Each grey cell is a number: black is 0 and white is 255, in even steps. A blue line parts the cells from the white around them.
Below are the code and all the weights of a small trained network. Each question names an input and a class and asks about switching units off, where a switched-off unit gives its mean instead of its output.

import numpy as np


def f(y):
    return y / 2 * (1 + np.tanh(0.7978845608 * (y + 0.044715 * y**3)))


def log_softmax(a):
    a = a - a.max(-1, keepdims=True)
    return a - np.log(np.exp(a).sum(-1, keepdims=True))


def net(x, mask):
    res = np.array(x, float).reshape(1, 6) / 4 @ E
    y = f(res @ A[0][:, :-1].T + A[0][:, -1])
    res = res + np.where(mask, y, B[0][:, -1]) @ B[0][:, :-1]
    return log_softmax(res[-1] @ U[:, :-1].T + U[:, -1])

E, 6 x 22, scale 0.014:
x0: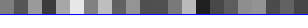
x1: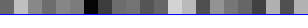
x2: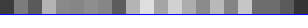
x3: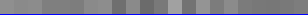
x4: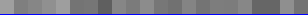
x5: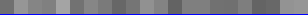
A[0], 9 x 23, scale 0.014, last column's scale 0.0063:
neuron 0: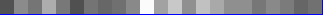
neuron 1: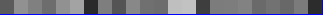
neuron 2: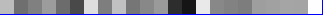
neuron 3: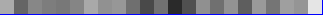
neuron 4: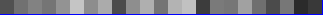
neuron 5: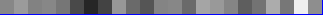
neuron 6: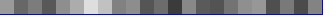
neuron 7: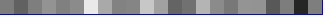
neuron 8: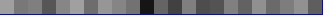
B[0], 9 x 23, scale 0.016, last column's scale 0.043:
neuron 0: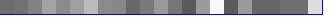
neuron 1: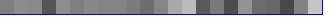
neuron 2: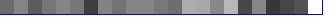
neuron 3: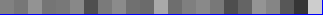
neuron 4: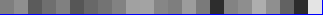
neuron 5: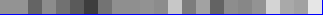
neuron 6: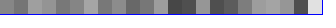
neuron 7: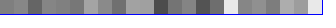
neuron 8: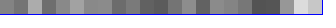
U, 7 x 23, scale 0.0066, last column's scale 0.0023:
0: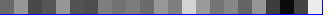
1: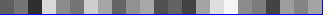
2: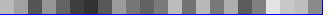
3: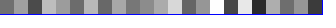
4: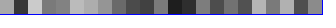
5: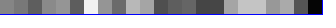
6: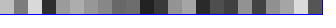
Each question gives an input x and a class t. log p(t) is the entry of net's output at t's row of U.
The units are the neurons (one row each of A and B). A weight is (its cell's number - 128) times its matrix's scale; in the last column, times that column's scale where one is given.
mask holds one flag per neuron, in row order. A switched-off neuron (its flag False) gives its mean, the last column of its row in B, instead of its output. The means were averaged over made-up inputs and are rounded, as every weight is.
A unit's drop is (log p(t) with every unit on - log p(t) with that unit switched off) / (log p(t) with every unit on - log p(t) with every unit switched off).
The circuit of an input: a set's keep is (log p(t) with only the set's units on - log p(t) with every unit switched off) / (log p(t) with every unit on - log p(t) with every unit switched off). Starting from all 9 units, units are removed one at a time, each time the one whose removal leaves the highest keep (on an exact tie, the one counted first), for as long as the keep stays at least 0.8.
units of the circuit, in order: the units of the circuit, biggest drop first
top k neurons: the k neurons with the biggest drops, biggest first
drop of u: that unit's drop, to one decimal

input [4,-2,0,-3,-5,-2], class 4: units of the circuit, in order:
[neuron 6]
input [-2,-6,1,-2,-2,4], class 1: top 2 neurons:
[neuron 7; neuron 4]
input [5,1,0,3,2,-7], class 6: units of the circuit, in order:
[neuron 2; neuron 8]
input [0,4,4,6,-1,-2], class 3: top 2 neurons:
[neuron 2; neuron 0]
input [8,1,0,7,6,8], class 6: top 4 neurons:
[neuron 2; neuron 8; neuron 1; neuron 7]
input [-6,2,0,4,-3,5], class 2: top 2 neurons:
[neuron 5; neuron 1]
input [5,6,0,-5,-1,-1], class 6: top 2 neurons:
[neuron 2; neuron 8]
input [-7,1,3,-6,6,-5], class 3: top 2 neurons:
[neuron 0; neuron 7]
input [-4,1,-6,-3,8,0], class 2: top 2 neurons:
[neuron 5; neuron 4]
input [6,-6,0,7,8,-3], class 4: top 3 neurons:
[neuron 6; neuron 3; neuron 5]
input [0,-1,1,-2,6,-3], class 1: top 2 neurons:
[neuron 5; neuron 4]
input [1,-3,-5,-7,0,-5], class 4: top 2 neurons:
[neuron 6; neuron 4]
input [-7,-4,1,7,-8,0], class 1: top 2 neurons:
[neuron 0; neuron 4]
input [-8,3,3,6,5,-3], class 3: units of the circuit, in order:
[neuron 0]
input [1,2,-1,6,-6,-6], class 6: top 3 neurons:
[neuron 2; neuron 0; neuron 4]
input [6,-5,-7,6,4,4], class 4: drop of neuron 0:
0.0
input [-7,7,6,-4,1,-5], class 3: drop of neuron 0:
0.2
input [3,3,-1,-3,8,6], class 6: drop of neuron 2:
0.5
